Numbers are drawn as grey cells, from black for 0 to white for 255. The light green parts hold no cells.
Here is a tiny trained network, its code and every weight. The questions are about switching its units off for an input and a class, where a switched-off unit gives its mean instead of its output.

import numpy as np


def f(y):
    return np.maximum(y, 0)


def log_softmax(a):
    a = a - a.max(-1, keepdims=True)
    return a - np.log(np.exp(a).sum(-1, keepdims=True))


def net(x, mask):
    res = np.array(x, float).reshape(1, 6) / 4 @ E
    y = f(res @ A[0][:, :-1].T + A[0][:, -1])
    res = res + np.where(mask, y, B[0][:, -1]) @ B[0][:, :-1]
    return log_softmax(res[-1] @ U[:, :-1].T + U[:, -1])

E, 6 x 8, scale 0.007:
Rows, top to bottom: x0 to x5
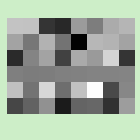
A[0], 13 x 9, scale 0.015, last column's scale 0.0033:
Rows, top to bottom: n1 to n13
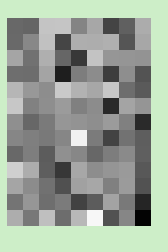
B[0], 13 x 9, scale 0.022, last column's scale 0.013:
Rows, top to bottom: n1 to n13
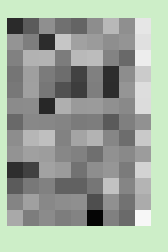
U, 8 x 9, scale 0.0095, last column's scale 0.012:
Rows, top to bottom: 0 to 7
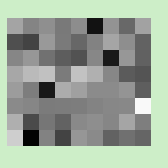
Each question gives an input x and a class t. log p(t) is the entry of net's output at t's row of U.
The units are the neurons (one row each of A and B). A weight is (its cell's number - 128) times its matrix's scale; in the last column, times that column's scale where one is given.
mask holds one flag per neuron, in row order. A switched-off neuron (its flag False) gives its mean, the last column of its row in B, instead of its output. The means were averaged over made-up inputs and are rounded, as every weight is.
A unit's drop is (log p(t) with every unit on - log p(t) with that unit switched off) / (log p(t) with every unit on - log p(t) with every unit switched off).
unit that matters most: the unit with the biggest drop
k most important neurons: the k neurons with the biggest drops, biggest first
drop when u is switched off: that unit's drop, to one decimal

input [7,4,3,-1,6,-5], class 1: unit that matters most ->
n10
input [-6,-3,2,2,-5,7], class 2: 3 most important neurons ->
n13, n10, n4
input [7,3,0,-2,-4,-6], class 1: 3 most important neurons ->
n10, n13, n4
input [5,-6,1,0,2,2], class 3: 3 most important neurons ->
n8, n1, n5
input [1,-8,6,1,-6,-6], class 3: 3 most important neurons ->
n13, n8, n4
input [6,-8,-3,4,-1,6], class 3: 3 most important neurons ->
n8, n1, n5
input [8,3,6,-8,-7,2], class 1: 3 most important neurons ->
n13, n10, n6
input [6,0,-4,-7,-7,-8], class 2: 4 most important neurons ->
n13, n5, n1, n11
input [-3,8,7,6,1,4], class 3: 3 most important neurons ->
n3, n6, n5
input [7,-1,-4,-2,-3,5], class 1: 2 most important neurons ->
n10, n13
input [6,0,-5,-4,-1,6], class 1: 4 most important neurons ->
n10, n5, n2, n11
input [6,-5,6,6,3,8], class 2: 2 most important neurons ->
n4, n1
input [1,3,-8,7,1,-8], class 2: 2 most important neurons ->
n5, n2
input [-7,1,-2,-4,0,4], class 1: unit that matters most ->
n1
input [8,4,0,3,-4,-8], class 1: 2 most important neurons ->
n10, n4
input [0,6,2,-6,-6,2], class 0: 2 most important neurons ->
n8, n12
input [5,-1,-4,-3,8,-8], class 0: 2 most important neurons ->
n13, n4
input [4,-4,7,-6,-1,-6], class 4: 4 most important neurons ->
n2, n4, n3, n1
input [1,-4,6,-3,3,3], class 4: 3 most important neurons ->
n2, n3, n5
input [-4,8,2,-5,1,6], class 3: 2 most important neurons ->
n3, n5
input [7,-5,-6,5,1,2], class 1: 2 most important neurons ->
n10, n2
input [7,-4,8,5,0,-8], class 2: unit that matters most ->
n5
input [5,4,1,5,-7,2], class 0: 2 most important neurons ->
n12, n1
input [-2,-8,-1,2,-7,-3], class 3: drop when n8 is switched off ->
0.4
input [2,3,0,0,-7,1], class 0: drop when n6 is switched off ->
0.1
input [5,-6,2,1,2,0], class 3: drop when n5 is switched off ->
0.1
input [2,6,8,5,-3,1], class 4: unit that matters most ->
n2
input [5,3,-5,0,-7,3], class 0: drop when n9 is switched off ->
0.0
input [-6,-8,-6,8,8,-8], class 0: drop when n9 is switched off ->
-0.1
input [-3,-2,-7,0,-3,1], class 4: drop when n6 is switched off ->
0.3
